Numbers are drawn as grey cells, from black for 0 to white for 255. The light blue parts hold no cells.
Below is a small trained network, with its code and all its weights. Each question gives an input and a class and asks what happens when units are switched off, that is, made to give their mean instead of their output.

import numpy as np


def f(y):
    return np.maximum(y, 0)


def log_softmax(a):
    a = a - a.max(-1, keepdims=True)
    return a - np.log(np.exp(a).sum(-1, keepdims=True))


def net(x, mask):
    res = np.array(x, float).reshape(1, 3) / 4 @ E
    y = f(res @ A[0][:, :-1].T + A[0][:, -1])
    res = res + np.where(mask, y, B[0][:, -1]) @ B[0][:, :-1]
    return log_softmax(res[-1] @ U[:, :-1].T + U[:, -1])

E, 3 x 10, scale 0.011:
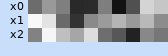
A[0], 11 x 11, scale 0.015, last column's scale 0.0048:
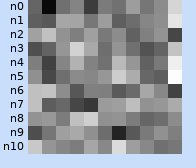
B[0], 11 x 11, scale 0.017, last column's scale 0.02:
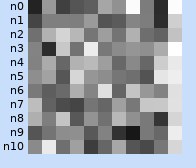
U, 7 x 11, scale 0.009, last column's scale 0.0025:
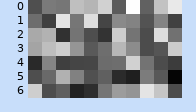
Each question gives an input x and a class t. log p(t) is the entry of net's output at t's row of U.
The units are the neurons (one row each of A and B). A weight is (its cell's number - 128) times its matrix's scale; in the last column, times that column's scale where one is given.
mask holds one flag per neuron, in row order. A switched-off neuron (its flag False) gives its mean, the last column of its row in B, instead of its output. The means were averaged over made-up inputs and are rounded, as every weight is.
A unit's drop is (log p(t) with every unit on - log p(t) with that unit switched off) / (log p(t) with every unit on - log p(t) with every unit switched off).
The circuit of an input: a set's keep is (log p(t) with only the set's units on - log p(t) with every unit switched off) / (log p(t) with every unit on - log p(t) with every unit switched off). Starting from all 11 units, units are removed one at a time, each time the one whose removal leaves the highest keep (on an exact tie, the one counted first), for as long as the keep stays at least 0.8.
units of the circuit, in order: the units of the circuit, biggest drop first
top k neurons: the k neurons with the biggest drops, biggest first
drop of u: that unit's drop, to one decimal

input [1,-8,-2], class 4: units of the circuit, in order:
(n0)
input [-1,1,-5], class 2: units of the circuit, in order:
(n7; n6)
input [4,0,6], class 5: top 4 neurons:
(n9; n0; n4; n5)
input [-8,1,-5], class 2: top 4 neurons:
(n10; n6; n7; n2)
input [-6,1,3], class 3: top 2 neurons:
(n10; n8)
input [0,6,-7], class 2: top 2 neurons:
(n10; n5)
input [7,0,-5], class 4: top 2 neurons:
(n0; n3)
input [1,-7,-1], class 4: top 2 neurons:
(n0; n5)
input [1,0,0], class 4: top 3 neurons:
(n3; n5; n4)
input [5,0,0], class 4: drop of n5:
0.4
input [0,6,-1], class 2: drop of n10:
0.4
